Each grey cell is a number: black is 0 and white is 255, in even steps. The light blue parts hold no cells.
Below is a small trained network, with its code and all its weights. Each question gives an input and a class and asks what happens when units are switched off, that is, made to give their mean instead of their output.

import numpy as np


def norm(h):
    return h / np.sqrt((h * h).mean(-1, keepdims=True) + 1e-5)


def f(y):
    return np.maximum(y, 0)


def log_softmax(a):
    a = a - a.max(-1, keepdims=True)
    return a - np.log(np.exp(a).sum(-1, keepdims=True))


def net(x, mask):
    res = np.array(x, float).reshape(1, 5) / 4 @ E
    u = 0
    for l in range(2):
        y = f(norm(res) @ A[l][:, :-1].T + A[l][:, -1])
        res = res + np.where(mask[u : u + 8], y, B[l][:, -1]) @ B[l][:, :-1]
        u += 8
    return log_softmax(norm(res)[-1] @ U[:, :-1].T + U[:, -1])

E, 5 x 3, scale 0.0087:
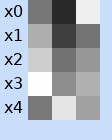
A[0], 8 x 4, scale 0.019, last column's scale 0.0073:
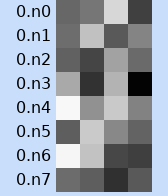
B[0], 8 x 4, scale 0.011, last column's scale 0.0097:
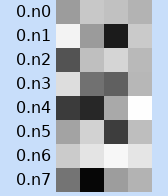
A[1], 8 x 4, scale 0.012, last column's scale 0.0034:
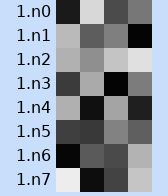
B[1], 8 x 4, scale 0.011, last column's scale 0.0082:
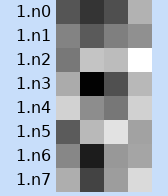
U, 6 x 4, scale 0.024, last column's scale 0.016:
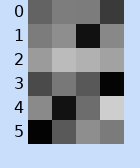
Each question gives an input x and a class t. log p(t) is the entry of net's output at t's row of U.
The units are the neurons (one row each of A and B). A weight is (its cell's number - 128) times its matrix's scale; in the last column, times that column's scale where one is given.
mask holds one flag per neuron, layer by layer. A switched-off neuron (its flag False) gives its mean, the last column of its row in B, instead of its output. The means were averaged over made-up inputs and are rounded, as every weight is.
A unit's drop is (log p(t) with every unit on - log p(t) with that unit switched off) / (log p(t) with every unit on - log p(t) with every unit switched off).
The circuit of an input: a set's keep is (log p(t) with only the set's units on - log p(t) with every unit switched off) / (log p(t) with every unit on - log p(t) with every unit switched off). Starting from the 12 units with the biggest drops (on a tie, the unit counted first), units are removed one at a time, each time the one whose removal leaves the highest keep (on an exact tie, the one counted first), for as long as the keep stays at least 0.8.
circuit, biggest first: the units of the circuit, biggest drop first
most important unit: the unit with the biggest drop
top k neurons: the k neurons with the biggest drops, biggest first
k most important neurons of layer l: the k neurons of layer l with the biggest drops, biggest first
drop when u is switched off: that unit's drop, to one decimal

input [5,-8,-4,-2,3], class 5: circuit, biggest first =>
(0.n6)
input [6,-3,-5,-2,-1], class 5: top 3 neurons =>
(0.n6; 0.n1; 0.n3)
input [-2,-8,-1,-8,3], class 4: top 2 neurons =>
(1.n3; 0.n6)
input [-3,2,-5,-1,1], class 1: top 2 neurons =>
(0.n1; 0.n4)
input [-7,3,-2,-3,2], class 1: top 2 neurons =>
(0.n4; 0.n1)
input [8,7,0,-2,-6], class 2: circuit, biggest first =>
(0.n2; 0.n4)
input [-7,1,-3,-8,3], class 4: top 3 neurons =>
(1.n3; 0.n6; 0.n7)
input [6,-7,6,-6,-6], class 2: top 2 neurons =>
(0.n4; 0.n0)
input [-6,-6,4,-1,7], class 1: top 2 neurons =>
(0.n1; 0.n5)
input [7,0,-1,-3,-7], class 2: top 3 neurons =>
(0.n2; 0.n4; 0.n3)
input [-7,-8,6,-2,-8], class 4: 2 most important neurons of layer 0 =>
(0.n7; 0.n2)
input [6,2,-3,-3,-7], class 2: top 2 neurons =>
(0.n2; 0.n4)
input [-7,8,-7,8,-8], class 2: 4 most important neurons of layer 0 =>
(0.n6; 0.n1; 0.n3; 0.n4)
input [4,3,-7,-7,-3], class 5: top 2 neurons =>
(0.n2; 1.n5)
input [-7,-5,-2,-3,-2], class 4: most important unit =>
1.n3
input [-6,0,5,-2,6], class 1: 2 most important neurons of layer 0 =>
(0.n1; 0.n5)
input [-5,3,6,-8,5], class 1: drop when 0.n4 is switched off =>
0.2
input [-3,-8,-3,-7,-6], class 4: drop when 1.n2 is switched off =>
0.0
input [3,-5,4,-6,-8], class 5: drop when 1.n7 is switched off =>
0.1
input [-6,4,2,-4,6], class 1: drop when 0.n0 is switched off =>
0.1
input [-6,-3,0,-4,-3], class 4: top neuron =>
(0.n7)
